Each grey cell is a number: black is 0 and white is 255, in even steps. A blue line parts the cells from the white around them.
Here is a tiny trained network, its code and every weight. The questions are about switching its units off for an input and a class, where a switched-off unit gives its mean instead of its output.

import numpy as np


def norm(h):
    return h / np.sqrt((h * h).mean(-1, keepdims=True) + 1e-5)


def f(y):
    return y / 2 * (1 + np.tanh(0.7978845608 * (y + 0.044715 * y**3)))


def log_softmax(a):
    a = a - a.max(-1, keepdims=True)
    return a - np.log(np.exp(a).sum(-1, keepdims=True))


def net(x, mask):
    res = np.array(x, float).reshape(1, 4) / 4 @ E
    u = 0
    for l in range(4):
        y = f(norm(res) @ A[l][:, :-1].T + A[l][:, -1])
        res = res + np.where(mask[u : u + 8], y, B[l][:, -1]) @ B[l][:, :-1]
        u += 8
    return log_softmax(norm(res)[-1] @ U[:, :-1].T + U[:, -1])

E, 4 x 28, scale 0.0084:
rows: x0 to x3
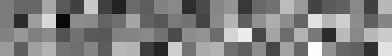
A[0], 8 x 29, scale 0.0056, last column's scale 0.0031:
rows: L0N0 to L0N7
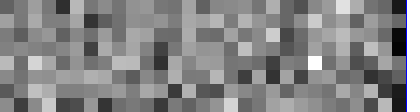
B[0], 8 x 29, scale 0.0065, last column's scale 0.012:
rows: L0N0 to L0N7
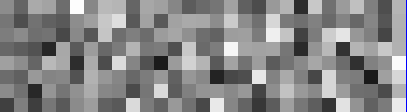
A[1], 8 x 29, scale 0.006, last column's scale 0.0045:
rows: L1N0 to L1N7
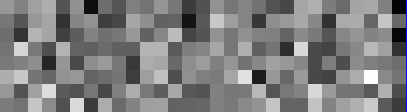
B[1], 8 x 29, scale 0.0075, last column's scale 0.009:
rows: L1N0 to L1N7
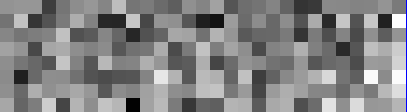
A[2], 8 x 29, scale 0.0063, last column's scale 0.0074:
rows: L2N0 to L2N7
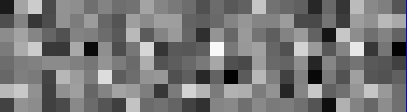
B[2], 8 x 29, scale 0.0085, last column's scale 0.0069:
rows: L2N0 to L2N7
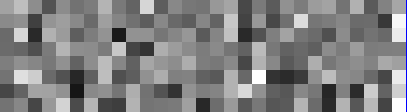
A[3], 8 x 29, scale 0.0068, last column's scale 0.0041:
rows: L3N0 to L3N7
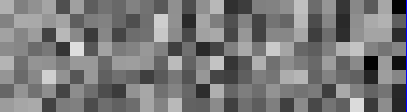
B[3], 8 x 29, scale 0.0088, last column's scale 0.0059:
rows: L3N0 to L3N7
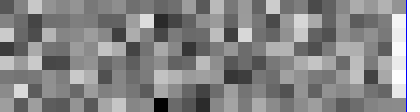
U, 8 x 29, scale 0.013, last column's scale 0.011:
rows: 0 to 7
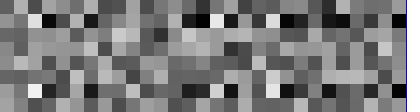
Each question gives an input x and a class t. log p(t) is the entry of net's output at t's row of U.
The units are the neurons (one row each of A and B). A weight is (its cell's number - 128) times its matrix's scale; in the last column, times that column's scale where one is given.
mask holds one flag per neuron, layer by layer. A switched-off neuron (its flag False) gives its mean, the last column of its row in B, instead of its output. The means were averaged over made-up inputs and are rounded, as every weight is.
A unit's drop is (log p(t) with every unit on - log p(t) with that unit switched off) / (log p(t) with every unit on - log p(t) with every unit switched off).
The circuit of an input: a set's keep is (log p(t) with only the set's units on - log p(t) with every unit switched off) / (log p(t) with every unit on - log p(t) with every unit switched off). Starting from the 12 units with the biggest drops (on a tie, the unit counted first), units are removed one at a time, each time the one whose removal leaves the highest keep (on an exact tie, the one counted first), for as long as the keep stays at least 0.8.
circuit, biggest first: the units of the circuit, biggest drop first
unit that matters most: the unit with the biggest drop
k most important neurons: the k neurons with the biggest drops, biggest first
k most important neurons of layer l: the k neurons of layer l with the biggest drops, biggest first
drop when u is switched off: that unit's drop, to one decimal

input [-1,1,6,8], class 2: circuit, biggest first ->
[L0N4]
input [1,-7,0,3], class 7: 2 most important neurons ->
[L1N3; L0N5]
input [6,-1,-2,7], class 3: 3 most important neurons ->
[L0N4; L0N5; L1N6]
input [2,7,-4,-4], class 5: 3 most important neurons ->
[L0N0; L1N7; L0N2]
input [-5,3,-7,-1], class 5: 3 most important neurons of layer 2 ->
[L2N7; L2N1; L2N0]
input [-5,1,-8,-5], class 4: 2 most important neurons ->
[L2N5; L0N5]
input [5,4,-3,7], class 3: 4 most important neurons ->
[L0N4; L0N5; L1N6; L3N5]
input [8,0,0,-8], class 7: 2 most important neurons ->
[L0N7; L1N5]
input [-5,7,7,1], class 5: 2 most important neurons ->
[L0N0; L0N2]
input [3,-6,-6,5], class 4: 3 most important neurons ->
[L0N5; L2N5; L1N5]
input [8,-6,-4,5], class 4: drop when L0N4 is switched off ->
1.0
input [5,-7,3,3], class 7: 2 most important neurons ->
[L0N7; L1N3]
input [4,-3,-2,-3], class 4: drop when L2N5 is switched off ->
0.9
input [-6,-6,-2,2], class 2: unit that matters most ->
L2N6
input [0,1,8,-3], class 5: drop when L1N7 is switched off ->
0.0
